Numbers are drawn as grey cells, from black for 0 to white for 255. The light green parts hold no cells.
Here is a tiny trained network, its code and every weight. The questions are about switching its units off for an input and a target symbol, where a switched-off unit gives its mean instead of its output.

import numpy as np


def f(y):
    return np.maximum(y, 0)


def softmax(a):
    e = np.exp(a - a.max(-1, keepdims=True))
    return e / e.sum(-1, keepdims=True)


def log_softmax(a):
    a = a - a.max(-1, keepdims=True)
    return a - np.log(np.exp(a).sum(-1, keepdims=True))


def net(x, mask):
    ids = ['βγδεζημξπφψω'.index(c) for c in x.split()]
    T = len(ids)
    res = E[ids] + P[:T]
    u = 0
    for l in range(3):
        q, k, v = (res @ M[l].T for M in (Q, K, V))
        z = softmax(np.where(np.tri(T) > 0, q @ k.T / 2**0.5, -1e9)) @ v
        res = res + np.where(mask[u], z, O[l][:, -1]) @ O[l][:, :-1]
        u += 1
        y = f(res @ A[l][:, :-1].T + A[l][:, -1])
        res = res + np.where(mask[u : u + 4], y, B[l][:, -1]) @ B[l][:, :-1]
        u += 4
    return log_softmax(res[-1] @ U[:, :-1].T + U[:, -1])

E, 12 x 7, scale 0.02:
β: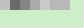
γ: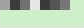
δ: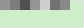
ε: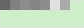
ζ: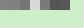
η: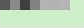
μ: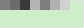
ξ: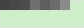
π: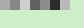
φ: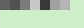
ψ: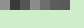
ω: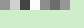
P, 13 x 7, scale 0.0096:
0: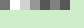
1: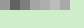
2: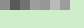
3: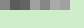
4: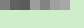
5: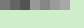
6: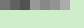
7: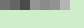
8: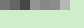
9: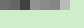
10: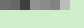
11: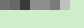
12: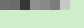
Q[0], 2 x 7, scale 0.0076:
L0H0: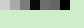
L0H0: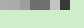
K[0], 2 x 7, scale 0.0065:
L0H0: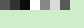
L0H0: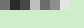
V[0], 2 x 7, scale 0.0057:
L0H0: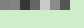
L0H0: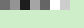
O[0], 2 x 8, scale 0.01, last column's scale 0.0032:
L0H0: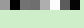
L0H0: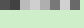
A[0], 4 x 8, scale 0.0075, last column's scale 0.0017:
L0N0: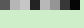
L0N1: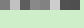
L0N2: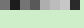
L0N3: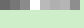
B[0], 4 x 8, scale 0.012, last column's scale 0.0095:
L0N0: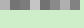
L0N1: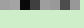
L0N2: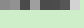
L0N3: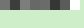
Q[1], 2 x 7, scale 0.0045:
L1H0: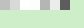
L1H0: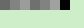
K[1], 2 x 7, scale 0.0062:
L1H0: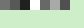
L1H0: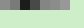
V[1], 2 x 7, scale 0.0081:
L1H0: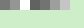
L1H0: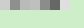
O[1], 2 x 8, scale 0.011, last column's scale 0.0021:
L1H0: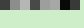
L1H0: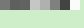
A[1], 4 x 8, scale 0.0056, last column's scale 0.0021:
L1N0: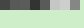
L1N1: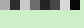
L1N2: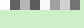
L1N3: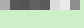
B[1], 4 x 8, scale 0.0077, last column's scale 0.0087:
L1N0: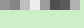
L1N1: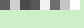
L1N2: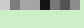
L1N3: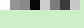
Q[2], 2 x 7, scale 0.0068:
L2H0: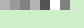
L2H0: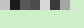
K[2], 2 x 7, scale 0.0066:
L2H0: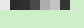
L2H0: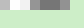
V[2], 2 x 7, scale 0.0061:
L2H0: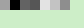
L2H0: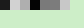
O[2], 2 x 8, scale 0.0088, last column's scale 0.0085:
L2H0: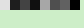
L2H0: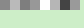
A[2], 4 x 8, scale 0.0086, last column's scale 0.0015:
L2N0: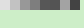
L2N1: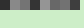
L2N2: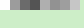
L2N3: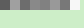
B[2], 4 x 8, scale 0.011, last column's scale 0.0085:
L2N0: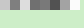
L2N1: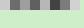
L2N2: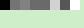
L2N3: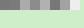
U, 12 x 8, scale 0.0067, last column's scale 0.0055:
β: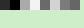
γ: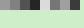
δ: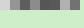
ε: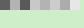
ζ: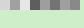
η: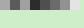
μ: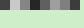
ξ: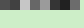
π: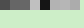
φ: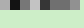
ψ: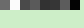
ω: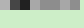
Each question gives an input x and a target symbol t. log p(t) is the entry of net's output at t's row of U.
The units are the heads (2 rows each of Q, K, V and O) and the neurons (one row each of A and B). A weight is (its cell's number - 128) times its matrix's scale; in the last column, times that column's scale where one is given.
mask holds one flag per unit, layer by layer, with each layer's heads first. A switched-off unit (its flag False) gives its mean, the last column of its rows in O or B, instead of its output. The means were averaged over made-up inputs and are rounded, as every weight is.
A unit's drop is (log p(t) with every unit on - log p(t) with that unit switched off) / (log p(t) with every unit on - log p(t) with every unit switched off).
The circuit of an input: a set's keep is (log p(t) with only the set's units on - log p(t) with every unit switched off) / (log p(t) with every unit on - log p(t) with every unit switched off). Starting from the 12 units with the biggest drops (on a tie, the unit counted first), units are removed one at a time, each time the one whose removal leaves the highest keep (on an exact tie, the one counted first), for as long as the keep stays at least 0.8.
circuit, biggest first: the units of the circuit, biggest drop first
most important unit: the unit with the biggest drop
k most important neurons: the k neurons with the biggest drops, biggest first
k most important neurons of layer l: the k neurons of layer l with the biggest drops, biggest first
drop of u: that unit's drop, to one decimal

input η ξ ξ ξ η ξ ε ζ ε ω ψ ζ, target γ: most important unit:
L1N1
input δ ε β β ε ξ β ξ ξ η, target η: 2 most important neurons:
L1N3; L2N0
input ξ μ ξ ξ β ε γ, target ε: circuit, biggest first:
L2H0; L1H0; L1N1
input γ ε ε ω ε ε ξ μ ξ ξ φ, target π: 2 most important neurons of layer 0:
L0N3; L0N1
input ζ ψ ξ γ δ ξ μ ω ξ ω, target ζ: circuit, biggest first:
L2N0; L1H0
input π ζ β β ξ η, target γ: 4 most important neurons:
L0N3; L0N2; L0N1; L2N1
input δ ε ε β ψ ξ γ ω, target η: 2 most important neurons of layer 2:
L2N0; L2N2
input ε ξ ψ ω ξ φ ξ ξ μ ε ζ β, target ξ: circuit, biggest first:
L0N3; L0H0
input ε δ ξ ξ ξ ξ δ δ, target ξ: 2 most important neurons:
L0N2; L0N3
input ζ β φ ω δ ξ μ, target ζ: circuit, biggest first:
L2N0; L1H0; L1N3
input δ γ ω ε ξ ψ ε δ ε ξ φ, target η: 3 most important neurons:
L1N3; L2N0; L2N2
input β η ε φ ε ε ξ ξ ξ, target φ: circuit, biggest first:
L2H0; L0H0; L1H0; L1N1
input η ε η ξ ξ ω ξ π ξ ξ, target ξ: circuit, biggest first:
L1H0; L0N2
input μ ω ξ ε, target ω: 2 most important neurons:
L0N3; L1N1
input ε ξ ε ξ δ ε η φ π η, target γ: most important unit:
L1H0
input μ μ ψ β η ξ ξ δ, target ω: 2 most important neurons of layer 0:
L0N3; L0N2
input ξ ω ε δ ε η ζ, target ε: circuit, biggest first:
L1H0; L2H0; L1N1
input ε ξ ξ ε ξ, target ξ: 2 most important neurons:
L0N2; L2N1
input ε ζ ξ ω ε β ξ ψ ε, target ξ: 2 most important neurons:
L0N3; L0N2
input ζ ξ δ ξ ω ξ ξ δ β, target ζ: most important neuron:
L2N0
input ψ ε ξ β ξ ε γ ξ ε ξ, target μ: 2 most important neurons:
L2N2; L1N3
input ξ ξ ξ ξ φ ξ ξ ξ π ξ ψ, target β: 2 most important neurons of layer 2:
L2N1; L2N0
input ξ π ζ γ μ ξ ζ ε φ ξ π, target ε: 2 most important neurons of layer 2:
L2N0; L2N1
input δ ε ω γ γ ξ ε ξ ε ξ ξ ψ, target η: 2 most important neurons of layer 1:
L1N3; L1N2
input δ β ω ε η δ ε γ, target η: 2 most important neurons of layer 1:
L1N3; L1N2
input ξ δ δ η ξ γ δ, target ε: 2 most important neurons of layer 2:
L2N0; L2N1
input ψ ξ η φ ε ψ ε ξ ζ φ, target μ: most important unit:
L2N2
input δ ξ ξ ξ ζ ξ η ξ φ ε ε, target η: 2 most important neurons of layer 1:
L1N3; L1N2
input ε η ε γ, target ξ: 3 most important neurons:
L0N3; L0N2; L1N1
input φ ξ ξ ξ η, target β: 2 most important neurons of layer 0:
L0N2; L0N1
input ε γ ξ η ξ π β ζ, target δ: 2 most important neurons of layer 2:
L2N2; L2N0
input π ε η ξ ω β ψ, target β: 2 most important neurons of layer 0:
L0N0; L0N2
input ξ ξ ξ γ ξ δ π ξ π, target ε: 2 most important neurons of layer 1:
L1N3; L1N0
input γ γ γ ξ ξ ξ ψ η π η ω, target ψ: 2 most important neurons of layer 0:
L0N1; L0N3
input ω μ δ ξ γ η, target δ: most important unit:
L1H0
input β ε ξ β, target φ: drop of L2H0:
0.2
